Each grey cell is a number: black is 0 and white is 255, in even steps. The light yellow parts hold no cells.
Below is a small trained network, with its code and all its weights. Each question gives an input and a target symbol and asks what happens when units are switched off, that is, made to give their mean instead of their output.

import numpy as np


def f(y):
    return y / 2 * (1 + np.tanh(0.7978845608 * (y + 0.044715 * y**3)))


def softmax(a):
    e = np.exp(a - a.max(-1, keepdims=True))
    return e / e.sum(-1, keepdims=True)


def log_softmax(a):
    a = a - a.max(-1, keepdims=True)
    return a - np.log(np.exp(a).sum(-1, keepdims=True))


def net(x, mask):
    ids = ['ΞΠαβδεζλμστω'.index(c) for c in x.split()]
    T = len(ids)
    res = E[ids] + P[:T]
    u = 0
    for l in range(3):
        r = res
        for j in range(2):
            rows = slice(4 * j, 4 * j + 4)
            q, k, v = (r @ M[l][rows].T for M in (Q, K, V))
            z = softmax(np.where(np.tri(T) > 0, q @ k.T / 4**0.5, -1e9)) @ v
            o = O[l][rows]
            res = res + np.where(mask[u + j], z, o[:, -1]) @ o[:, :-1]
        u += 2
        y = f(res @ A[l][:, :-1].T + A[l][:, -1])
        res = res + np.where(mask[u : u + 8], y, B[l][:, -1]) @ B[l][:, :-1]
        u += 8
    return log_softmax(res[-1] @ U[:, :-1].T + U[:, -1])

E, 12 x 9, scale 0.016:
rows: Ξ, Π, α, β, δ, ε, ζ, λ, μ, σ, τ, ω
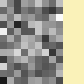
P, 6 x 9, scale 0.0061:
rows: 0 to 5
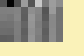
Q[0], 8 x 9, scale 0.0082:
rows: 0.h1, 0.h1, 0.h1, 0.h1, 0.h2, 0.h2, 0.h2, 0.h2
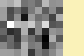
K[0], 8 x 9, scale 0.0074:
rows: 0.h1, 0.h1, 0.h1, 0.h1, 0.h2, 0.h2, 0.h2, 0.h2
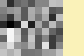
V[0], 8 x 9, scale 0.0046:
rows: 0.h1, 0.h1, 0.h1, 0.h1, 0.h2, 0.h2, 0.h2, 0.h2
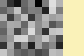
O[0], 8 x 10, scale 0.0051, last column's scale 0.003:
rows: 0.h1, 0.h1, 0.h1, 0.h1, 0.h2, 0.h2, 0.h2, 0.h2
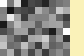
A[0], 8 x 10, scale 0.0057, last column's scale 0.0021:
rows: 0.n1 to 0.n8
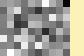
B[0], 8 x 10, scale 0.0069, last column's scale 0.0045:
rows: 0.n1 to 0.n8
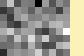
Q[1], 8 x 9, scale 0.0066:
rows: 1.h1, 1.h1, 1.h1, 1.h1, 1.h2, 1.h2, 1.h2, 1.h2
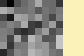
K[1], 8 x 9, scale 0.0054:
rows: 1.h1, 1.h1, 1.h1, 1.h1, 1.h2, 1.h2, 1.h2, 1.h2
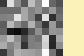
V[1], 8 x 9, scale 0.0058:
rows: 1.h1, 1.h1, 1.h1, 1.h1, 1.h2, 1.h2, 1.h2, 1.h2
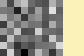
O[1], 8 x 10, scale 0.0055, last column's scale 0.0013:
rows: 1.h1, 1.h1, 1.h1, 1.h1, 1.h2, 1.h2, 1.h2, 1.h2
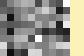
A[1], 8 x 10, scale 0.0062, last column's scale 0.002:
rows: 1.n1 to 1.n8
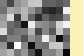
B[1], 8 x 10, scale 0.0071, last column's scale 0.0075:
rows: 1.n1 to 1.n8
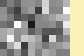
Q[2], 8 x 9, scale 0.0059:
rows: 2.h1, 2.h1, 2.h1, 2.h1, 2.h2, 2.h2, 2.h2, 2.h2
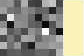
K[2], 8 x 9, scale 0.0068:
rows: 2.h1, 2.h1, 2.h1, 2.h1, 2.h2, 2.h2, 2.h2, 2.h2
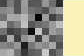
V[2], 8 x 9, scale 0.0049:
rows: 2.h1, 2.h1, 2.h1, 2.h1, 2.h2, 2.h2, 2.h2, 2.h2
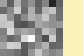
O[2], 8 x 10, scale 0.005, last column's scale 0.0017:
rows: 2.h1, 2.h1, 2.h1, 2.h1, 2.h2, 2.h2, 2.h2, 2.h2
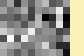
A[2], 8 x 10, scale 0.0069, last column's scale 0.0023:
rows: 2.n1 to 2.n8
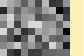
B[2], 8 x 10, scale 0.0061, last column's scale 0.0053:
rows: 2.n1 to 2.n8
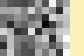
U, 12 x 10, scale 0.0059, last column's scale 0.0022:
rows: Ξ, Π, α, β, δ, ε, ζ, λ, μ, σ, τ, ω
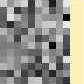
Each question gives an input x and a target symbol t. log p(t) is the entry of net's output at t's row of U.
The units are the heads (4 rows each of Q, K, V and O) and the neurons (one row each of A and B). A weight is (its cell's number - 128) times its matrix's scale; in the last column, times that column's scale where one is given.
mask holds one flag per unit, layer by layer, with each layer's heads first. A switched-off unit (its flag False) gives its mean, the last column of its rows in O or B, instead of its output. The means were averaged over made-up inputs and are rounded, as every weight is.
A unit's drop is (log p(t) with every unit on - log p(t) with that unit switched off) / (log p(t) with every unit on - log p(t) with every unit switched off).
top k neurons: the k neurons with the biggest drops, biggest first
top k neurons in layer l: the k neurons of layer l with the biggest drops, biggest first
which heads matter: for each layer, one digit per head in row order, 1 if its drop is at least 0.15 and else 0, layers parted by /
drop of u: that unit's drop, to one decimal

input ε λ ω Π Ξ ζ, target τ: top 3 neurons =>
1.n4, 0.n6, 0.n5
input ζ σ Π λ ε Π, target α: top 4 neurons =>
1.n4, 0.n1, 1.n6, 0.n6
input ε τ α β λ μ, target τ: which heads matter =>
11 / 11 / 01
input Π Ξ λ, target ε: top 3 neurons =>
1.n6, 0.n6, 2.n3
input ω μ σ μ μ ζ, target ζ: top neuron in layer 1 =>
1.n4
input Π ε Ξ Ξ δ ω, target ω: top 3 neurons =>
1.n6, 0.n5, 2.n4
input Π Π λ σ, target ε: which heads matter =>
11 / 01 / 11
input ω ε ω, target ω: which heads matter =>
00 / 11 / 00
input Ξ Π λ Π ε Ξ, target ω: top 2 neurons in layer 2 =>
2.n4, 2.n1
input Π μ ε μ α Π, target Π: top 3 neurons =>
2.n8, 1.n4, 2.n6
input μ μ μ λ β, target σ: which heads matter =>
01 / 11 / 11
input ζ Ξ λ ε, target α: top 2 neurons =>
1.n4, 0.n1
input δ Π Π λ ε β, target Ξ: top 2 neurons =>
1.n4, 0.n6
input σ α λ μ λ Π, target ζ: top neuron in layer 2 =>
2.n6
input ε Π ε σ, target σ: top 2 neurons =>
1.n5, 2.n8
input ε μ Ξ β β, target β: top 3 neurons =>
1.n4, 0.n4, 0.n5
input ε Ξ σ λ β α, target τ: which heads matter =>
01 / 11 / 01
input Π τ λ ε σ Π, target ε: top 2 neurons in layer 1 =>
1.n6, 1.n2
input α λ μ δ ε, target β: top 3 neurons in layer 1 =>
1.n4, 1.n1, 1.n7
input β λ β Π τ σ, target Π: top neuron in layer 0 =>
0.n6
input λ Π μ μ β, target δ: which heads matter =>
11 / 11 / 01
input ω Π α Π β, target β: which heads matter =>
00 / 00 / 00
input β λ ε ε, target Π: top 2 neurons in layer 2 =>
2.n6, 2.n8
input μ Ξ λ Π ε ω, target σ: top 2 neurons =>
0.n6, 2.n1
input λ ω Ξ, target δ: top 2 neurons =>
2.n5, 0.n1
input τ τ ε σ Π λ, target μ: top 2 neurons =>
0.n6, 1.n6
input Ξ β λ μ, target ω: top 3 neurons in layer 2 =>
2.n4, 2.n2, 2.n1
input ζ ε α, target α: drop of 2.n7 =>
0.2
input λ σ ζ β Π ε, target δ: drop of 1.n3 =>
-0.1
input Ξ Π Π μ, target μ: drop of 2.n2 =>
0.3
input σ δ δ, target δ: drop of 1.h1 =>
-0.1
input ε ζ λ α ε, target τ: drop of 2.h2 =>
0.2
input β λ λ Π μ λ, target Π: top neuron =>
1.n2
